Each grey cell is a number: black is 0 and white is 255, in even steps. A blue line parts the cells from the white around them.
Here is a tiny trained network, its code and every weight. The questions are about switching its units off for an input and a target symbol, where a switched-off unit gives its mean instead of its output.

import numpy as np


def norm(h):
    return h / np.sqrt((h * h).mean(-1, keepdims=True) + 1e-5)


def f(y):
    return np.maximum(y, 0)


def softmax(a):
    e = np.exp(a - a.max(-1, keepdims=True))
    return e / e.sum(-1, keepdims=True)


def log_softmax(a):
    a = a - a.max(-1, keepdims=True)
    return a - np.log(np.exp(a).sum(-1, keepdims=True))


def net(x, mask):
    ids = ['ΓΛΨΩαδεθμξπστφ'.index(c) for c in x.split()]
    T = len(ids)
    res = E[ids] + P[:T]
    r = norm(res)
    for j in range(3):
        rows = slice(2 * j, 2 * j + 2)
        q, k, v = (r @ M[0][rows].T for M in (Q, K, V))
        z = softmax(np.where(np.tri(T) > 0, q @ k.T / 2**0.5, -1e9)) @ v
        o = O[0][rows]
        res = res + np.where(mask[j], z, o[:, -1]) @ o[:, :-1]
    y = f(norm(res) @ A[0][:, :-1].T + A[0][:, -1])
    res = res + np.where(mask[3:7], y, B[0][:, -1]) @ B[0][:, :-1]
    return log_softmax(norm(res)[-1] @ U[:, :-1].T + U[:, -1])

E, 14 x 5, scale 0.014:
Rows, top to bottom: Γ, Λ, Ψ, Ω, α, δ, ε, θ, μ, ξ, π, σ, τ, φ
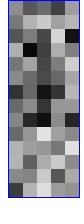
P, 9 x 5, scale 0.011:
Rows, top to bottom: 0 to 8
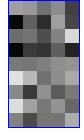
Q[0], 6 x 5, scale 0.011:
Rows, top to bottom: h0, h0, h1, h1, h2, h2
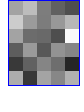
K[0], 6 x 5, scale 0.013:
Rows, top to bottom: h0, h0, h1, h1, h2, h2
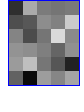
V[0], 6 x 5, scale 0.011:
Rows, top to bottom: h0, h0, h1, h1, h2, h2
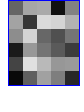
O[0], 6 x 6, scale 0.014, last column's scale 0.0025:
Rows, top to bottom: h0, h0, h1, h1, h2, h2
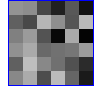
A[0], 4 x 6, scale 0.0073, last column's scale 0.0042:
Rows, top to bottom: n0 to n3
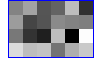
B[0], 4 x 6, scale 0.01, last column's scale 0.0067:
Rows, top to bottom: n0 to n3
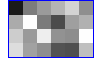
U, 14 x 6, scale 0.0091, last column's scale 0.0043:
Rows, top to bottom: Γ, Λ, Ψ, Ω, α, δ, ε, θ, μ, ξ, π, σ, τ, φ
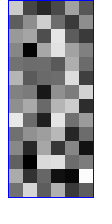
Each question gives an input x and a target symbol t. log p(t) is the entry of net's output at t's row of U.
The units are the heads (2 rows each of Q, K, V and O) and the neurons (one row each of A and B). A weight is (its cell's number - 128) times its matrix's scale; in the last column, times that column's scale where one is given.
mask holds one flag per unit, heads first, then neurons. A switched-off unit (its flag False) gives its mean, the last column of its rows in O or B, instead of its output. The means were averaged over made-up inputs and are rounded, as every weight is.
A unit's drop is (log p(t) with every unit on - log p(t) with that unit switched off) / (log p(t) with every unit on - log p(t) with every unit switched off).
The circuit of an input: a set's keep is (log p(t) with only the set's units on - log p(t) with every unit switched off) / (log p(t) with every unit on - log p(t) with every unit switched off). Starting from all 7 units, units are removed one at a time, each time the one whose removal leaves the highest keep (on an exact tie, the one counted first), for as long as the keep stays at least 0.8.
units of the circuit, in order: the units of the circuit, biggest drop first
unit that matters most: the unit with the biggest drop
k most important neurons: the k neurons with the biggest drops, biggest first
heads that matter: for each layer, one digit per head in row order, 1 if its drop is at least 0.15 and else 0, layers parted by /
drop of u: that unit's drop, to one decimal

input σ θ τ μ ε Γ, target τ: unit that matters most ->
h0
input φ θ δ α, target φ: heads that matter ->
001
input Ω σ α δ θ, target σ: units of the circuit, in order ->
(h0 h1)
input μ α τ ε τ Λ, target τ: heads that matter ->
100
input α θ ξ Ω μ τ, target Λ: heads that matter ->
101
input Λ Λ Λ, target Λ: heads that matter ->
001
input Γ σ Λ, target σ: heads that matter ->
110
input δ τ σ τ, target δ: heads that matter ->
101
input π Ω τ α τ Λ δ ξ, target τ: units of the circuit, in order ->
(h0 n3 n2)
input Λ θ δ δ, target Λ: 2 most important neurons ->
(n2 n3)
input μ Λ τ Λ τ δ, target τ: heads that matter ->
101
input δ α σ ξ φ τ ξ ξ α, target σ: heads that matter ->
000
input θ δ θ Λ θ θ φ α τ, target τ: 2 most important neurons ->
(n3 n2)
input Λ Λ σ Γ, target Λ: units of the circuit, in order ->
(h2)
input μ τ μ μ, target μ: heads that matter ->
001
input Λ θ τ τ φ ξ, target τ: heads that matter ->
100
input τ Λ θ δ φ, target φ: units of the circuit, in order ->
(h2 h0)
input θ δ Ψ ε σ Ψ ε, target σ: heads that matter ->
010
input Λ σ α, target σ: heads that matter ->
010
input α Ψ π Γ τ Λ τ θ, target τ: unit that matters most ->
h2
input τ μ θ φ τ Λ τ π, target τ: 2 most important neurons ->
(n3 n2)
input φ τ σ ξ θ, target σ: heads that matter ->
100
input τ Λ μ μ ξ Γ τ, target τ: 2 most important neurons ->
(n2 n3)
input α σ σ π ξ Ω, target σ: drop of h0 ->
0.3
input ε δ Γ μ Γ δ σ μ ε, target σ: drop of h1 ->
0.5
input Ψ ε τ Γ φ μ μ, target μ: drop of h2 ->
0.5
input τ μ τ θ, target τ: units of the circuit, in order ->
(h0)
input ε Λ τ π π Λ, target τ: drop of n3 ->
0.2
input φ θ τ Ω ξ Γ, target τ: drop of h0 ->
0.2
